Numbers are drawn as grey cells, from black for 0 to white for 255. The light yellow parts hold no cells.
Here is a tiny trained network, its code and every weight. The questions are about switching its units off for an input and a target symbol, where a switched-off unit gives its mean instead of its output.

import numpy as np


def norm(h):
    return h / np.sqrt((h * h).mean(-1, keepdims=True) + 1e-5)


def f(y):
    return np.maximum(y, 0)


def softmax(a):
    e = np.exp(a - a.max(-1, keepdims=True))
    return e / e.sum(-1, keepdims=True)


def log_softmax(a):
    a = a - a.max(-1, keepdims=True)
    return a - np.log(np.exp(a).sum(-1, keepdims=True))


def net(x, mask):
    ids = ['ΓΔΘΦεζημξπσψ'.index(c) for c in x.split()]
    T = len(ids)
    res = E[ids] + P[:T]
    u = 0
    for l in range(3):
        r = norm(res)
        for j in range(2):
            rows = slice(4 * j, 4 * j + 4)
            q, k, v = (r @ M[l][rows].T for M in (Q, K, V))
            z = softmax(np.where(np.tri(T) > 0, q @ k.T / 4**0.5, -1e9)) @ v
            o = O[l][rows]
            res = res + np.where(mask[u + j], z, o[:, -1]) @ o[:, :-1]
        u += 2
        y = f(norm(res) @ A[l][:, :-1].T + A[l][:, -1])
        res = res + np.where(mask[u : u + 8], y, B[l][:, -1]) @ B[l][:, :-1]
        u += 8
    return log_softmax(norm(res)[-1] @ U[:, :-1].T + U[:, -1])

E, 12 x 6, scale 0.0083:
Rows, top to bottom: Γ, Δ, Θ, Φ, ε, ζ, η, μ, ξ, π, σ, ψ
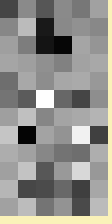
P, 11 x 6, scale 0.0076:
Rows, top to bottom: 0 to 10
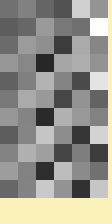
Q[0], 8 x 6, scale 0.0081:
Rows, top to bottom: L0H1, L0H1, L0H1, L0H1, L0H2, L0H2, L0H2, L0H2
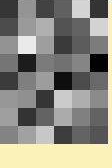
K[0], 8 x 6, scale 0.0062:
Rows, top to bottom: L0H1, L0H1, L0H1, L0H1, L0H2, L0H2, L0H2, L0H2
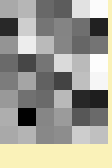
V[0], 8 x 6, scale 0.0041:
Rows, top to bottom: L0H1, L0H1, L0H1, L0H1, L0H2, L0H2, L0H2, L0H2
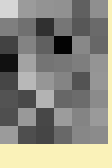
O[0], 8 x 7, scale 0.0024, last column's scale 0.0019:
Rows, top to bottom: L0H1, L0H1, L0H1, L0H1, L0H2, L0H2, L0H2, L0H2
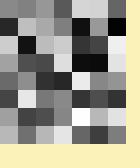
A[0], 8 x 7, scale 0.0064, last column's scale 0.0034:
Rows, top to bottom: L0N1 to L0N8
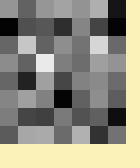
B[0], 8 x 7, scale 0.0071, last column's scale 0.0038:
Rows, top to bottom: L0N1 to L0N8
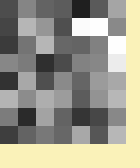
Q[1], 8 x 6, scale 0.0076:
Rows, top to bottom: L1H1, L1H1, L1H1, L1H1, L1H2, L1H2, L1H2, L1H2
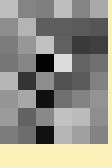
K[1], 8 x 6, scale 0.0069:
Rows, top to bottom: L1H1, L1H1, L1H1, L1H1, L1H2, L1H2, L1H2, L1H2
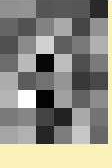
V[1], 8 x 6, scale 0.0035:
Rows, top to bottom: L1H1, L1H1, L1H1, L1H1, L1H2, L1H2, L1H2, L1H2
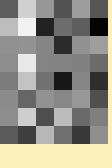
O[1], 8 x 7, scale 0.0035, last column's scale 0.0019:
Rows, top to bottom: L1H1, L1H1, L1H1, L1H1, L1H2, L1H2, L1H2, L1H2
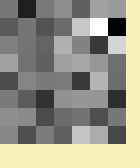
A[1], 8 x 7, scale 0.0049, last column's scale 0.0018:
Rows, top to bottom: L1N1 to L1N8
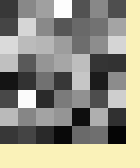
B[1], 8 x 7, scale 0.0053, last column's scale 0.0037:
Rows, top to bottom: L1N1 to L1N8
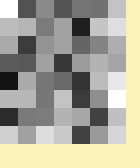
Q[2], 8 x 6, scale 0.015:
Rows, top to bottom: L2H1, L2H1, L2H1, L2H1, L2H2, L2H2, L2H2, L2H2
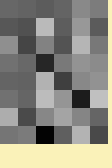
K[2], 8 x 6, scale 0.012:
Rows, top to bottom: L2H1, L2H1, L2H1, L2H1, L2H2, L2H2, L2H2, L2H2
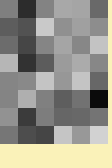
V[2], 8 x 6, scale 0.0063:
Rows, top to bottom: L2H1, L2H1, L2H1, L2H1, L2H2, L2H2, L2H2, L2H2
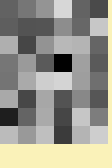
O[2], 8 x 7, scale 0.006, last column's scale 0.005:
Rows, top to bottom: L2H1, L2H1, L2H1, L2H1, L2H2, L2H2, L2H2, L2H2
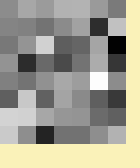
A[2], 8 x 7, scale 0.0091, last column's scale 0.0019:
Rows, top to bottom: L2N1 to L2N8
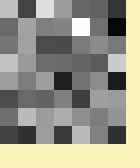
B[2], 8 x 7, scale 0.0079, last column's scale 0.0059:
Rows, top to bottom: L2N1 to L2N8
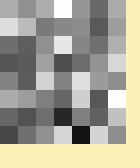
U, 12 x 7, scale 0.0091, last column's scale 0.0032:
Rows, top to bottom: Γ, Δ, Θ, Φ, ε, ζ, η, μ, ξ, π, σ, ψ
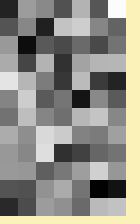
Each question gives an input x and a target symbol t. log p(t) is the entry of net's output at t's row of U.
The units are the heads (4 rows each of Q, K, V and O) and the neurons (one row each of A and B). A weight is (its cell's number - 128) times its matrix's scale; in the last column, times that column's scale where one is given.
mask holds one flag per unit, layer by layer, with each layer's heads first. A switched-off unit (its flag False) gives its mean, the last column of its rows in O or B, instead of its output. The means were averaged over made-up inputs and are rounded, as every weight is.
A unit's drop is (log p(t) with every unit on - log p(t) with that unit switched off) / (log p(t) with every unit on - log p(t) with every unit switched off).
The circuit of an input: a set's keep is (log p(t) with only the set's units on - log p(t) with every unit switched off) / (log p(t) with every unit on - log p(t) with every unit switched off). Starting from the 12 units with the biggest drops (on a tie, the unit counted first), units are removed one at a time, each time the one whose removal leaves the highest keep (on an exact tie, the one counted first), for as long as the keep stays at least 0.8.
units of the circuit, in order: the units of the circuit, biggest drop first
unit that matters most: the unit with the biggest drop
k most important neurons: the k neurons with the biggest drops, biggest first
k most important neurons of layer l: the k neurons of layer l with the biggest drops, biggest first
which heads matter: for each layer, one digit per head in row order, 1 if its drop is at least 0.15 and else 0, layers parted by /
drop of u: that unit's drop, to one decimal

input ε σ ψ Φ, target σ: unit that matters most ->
L2H2
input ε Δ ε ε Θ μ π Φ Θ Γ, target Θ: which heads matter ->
00 / 10 / 10
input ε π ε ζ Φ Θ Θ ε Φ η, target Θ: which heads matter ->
00 / 00 / 11
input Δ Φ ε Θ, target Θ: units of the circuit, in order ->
L2H1, L2N3
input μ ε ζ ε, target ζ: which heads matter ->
01 / 00 / 00
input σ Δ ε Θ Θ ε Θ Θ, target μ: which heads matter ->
00 / 00 / 01
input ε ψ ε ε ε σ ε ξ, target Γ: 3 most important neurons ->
L1N5, L1N7, L0N4
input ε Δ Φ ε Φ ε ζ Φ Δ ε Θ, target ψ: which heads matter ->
00 / 00 / 01
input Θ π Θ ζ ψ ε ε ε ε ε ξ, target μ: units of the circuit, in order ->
L1N5, L2N1
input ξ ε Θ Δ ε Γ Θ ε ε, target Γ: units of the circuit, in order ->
L0N8, L1N5
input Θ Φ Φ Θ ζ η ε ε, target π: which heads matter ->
00 / 00 / 01
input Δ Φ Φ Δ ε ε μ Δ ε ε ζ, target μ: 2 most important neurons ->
L0N8, L1N5
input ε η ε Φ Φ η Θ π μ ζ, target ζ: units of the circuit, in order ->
L0H1, L1N8, L0N4, L0N5
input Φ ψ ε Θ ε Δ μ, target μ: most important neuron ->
L2N8
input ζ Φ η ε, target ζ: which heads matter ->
01 / 01 / 10
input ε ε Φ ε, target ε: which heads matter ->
00 / 00 / 10
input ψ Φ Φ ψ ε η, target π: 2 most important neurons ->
L0N8, L2N6
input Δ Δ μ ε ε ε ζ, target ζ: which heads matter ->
10 / 00 / 00
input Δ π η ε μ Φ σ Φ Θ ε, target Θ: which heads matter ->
10 / 10 / 11
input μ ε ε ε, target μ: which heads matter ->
01 / 00 / 01
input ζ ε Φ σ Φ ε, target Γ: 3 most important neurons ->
L1N5, L0N8, L2N7
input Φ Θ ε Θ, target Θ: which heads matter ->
00 / 00 / 11
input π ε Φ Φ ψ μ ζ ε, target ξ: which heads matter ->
00 / 00 / 01
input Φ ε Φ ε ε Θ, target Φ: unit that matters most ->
L2N5
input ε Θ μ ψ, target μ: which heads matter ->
01 / 00 / 00
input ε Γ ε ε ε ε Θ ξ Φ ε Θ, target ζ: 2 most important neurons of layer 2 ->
L2N6, L2N4
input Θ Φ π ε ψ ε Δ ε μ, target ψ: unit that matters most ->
L2N8
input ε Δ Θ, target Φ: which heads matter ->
00 / 00 / 00
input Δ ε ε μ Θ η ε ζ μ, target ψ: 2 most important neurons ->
L1N5, L2N8
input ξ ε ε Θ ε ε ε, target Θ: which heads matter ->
00 / 00 / 11
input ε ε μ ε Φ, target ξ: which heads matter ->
00 / 10 / 01
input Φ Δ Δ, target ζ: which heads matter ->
00 / 01 / 00
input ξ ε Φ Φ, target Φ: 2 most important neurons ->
L0N4, L1N5
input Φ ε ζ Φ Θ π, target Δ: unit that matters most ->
L0N8
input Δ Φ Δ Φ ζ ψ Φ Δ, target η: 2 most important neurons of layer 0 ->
L0N3, L0N4
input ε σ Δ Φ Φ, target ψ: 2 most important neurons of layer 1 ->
L1N6, L1N7
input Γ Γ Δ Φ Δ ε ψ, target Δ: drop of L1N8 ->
0.2
